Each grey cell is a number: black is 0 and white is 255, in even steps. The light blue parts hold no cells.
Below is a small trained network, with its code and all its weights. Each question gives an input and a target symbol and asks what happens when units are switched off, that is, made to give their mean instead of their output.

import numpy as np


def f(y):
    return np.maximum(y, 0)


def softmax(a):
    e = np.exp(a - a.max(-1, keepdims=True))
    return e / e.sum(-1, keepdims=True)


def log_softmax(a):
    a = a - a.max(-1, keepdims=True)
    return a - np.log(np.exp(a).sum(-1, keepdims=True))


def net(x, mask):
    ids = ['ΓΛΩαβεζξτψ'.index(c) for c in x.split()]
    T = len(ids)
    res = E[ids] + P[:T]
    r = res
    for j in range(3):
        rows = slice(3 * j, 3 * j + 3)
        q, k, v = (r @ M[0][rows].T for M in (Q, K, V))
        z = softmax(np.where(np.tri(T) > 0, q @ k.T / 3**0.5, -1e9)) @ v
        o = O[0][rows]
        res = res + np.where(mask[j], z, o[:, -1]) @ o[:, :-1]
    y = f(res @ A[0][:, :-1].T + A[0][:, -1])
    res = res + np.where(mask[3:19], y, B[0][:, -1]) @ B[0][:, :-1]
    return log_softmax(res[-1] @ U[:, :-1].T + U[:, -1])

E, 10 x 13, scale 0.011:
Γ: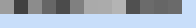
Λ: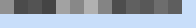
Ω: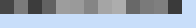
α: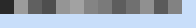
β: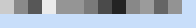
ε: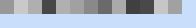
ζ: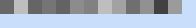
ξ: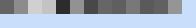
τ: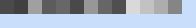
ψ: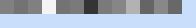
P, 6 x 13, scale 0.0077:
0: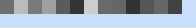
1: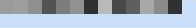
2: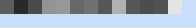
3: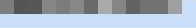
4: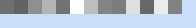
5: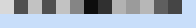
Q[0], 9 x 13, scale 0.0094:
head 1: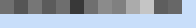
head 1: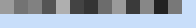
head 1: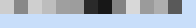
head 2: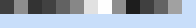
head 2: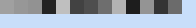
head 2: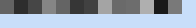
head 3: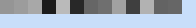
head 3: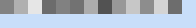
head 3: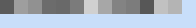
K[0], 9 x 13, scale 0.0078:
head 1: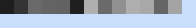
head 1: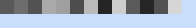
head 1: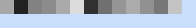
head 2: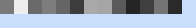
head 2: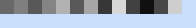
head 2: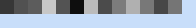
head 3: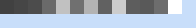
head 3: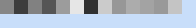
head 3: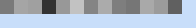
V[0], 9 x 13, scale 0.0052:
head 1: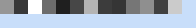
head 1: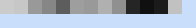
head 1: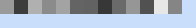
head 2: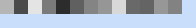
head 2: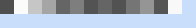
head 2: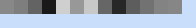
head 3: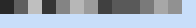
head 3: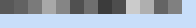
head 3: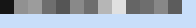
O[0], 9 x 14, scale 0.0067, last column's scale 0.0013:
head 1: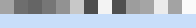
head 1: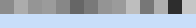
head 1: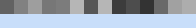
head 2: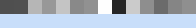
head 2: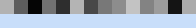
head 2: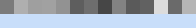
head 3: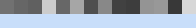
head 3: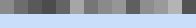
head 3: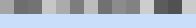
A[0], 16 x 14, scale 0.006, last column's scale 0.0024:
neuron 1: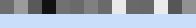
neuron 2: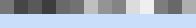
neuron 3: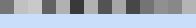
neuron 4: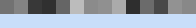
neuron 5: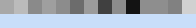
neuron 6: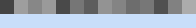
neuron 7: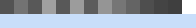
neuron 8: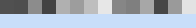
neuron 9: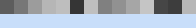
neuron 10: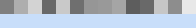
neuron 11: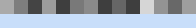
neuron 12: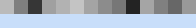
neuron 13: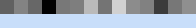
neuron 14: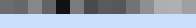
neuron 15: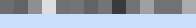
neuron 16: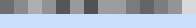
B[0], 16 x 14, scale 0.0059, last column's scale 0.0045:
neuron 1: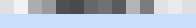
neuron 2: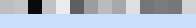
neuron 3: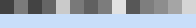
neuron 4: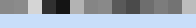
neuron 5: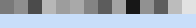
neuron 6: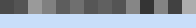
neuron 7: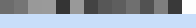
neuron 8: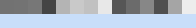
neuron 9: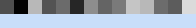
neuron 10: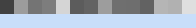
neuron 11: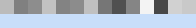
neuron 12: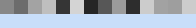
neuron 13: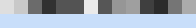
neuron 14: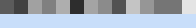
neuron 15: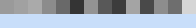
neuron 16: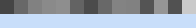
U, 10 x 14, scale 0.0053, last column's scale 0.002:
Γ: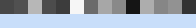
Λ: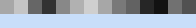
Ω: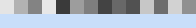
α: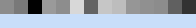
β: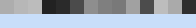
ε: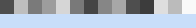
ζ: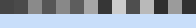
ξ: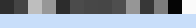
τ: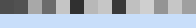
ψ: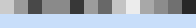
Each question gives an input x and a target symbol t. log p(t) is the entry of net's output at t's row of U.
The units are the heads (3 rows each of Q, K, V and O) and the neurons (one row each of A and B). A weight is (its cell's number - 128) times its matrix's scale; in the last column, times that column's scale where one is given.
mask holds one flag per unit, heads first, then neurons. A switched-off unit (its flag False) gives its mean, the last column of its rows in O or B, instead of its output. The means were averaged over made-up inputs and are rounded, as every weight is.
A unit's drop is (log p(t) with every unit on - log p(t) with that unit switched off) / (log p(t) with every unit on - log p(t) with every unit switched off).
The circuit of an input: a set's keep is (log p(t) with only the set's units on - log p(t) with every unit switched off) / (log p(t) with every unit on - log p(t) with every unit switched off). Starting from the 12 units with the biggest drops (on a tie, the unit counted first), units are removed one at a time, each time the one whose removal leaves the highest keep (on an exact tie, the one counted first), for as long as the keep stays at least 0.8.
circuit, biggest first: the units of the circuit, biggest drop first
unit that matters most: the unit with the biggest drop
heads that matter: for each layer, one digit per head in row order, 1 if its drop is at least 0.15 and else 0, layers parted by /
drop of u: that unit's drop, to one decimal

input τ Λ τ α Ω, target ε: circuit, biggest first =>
[head 2; neuron 10]
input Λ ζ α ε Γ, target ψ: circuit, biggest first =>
[head 1; neuron 2; head 3]
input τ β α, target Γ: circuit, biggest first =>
[head 1; neuron 4; head 3]
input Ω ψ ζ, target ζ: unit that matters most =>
head 1
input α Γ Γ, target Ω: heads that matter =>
010
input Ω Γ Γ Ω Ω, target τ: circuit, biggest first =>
[head 2; neuron 9; head 3]
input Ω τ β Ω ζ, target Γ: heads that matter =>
100
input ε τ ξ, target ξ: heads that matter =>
000
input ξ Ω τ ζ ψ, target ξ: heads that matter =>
100
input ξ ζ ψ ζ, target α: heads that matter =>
110
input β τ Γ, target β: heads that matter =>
001
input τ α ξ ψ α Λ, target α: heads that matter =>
110
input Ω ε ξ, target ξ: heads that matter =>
000
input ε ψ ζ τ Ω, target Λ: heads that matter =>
111
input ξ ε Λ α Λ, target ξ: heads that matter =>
101
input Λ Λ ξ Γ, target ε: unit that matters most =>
head 2
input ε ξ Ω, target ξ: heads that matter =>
001
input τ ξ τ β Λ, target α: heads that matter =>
010
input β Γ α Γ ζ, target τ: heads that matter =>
010
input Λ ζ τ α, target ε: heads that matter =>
010
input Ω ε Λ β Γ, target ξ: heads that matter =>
101
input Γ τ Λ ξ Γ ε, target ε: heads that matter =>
000
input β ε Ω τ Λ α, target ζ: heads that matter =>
110
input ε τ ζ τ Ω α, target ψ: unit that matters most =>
head 1
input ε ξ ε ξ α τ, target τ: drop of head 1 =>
0.2
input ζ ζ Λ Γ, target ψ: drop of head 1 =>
0.9
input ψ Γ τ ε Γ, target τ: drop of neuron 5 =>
0.0
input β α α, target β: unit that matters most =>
head 3
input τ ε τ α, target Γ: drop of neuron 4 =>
0.1
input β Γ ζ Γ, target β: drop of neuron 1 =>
0.2
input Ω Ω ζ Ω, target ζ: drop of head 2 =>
0.3
